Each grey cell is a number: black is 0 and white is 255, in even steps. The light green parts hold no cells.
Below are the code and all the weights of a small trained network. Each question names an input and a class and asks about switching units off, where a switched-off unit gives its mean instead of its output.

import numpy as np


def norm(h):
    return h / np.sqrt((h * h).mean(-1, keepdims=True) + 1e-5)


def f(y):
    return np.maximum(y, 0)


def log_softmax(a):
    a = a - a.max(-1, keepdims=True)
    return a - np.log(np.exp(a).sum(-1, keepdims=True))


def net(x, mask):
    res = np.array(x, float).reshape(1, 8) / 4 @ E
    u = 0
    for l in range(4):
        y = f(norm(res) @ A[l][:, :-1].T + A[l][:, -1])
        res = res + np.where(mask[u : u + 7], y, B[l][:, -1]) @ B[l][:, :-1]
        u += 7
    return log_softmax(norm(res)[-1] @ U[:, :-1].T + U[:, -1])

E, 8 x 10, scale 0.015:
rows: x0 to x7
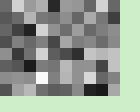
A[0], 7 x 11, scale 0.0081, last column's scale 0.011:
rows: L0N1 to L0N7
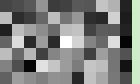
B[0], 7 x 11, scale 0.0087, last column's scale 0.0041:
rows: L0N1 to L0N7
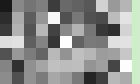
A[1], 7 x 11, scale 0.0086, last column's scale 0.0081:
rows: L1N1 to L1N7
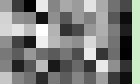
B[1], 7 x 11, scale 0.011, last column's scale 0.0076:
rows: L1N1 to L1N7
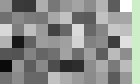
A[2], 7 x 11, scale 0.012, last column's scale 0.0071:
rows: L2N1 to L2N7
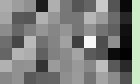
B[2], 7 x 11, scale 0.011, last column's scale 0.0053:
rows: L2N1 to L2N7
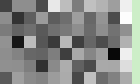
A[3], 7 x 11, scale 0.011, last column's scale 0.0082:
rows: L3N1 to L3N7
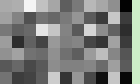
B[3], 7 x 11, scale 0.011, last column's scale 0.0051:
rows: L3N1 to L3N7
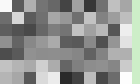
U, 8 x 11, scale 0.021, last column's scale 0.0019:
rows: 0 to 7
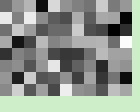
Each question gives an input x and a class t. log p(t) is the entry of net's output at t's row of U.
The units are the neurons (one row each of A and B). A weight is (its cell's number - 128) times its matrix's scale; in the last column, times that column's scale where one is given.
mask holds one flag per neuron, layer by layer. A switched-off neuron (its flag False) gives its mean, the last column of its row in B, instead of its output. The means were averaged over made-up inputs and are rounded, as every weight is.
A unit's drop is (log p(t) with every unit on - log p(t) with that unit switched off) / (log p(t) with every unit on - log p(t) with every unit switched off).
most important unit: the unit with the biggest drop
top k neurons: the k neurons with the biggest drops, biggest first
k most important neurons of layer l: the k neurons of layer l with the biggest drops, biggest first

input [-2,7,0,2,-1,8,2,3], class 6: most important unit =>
L2N4
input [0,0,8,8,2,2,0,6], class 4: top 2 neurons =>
(L0N1; L1N6)
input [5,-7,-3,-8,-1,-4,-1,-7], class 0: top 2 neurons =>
(L2N1; L2N6)
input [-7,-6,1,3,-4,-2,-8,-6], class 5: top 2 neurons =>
(L0N2; L3N7)
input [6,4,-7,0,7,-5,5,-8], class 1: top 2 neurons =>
(L1N3; L3N1)
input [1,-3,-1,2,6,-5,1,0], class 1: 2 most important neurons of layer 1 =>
(L1N3; L1N1)
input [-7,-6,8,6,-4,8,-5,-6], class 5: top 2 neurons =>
(L0N2; L3N7)
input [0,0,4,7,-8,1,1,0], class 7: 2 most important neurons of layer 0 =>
(L0N4; L0N6)
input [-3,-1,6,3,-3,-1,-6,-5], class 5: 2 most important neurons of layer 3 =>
(L3N7; L3N4)
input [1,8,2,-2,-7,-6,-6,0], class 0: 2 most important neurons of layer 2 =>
(L2N1; L2N6)
